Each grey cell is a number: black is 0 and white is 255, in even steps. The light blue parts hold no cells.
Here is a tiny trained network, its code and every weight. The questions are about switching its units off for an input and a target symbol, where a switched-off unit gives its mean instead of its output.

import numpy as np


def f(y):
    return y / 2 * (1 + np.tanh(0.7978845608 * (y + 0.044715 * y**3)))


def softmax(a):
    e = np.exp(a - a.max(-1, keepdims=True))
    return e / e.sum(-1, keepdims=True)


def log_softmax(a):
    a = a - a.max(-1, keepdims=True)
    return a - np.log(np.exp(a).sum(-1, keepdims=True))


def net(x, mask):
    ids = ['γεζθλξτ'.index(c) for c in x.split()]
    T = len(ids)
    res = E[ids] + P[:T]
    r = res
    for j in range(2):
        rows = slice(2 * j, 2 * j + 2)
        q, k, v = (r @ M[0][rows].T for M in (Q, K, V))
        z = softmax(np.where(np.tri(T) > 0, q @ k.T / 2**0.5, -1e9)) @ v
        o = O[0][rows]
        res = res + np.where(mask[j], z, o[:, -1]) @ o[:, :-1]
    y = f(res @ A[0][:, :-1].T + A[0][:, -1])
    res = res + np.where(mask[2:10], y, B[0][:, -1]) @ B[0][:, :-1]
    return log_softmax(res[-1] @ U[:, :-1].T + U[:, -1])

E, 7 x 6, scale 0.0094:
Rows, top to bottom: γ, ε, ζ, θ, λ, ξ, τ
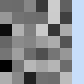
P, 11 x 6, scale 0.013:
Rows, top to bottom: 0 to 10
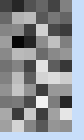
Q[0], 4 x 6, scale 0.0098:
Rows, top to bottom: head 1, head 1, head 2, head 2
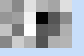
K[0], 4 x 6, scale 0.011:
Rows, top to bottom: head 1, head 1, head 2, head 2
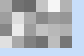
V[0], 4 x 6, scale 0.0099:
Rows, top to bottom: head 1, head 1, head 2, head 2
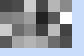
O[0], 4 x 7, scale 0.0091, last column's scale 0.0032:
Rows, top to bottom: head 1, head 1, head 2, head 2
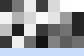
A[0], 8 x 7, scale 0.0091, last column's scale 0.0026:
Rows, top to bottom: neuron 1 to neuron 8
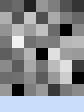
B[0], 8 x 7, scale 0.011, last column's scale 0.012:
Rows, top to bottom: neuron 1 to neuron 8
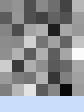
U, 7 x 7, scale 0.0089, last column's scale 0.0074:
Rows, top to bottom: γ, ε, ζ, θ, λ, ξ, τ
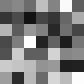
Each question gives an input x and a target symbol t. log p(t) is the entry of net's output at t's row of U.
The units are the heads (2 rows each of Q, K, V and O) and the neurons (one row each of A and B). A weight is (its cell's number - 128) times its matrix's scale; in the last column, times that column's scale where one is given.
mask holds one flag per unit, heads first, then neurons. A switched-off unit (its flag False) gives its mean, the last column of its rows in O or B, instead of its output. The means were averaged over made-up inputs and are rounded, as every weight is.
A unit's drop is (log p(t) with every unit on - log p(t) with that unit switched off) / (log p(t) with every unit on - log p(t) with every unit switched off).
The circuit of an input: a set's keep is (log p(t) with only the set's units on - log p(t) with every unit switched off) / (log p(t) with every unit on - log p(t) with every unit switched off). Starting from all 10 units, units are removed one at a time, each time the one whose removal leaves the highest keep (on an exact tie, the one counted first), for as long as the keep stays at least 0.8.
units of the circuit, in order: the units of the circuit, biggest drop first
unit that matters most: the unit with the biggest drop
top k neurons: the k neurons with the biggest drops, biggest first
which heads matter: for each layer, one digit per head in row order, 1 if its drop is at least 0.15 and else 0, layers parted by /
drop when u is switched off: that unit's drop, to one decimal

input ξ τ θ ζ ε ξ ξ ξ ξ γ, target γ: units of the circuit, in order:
[neuron 5]
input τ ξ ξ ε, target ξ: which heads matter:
11
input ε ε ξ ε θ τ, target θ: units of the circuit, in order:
[head 2; neuron 8; neuron 5]
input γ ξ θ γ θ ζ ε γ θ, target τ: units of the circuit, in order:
[head 1; head 2; neuron 1]
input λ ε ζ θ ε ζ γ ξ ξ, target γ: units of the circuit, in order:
[head 1; neuron 3; neuron 8]
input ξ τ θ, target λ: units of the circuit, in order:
[head 1; head 2]
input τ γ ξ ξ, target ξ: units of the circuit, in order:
[neuron 8; head 2; head 1]
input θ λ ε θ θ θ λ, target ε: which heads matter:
10
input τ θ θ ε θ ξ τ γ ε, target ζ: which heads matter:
10
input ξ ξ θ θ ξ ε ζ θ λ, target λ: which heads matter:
11
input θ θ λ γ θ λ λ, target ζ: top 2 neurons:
[neuron 6; neuron 7]
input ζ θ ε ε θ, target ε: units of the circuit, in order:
[head 1; neuron 8]
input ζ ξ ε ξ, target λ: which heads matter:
01
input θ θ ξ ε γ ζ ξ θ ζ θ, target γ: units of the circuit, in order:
[neuron 5; neuron 8]
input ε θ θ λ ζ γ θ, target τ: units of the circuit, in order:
[head 2; neuron 5]
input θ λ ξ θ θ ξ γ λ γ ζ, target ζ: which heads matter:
01
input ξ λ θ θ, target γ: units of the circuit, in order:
[head 1; neuron 5]
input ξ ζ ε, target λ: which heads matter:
11
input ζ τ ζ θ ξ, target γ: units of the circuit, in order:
[neuron 5; neuron 8]
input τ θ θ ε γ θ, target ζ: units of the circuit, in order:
[neuron 3; head 1]
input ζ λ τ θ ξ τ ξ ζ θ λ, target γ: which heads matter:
01
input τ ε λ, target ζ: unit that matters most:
neuron 3
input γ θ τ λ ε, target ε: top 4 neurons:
[neuron 2; neuron 4; neuron 8; neuron 5]
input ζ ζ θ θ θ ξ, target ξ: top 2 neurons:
[neuron 4; neuron 1]
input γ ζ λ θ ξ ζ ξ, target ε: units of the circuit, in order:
[head 1]
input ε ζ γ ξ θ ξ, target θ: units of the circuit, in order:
[head 2; neuron 5]
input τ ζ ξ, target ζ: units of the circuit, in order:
[neuron 3; head 1]
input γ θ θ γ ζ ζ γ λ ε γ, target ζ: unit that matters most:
neuron 6
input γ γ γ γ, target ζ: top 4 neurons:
[neuron 6; neuron 5; neuron 7; neuron 2]
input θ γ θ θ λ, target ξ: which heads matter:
10
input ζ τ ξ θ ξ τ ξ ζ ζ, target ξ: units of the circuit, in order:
[neuron 4; head 2; head 1]
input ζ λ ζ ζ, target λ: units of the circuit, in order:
[head 2; neuron 4]
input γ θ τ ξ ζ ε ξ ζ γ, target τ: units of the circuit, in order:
[head 1; head 2]
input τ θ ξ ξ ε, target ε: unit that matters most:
head 2
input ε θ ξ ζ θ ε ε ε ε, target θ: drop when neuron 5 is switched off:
0.4
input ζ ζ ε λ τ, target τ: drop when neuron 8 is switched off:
0.2
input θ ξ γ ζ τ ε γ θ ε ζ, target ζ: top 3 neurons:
[neuron 6; neuron 7; neuron 4]
